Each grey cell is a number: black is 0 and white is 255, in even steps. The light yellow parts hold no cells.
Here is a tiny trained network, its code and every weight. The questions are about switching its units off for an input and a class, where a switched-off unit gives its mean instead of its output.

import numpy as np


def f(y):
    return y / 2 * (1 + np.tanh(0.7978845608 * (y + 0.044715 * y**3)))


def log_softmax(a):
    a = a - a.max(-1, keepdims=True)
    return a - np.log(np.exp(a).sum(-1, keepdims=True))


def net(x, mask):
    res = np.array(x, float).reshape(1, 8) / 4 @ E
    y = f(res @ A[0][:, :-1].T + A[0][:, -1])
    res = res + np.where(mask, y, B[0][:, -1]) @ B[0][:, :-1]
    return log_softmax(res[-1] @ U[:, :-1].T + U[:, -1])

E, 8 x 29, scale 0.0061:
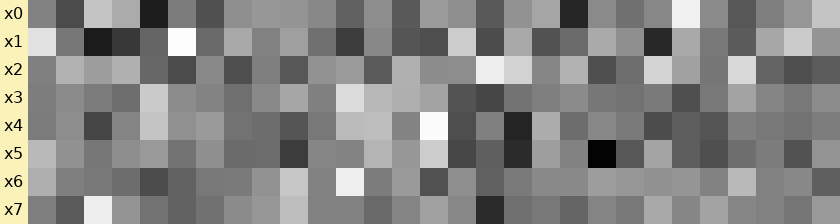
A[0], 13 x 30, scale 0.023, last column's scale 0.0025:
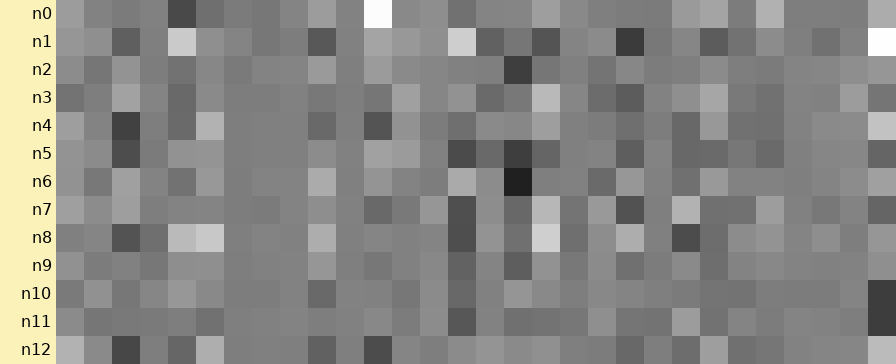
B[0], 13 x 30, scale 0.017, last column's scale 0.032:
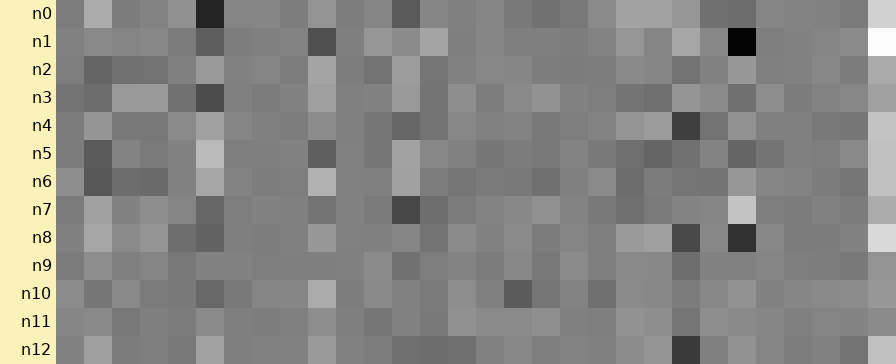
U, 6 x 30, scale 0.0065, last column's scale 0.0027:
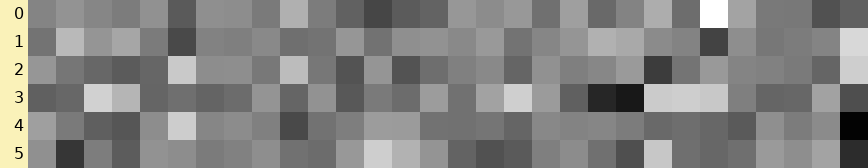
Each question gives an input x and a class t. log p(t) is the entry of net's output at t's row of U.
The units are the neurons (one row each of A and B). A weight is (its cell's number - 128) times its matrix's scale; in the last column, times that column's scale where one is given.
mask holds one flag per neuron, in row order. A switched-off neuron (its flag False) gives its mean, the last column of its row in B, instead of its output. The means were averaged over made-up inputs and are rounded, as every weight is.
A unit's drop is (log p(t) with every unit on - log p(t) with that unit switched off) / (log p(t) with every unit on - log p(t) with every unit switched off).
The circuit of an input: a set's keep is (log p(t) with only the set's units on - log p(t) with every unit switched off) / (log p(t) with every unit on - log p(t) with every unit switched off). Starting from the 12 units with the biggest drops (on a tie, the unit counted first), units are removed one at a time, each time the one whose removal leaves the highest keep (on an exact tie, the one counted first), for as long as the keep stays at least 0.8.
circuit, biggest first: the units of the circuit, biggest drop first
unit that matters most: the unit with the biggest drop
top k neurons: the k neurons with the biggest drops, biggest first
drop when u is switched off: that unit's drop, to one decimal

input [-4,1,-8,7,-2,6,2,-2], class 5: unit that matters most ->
n5
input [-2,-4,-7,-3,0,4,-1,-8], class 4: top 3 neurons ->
[n0, n8, n5]
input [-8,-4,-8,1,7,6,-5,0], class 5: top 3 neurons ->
[n5, n8, n0]
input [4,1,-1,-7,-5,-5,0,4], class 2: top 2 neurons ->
[n0, n1]
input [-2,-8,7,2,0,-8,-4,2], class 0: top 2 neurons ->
[n1, n8]
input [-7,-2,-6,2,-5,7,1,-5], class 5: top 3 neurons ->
[n5, n0, n8]
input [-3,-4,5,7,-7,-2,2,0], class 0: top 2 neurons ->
[n1, n7]
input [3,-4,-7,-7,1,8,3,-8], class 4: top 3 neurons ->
[n0, n8, n5]
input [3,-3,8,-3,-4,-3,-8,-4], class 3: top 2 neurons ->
[n0, n3]
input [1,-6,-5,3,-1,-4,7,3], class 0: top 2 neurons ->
[n1, n0]
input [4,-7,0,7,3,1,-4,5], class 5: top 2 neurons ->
[n8, n0]
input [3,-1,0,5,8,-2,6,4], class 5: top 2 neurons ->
[n6, n8]
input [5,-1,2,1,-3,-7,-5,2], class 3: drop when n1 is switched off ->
0.1
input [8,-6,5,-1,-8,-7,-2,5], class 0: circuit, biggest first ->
[n1]
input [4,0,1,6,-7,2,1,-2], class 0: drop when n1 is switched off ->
0.4
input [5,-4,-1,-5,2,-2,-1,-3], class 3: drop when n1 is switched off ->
0.3
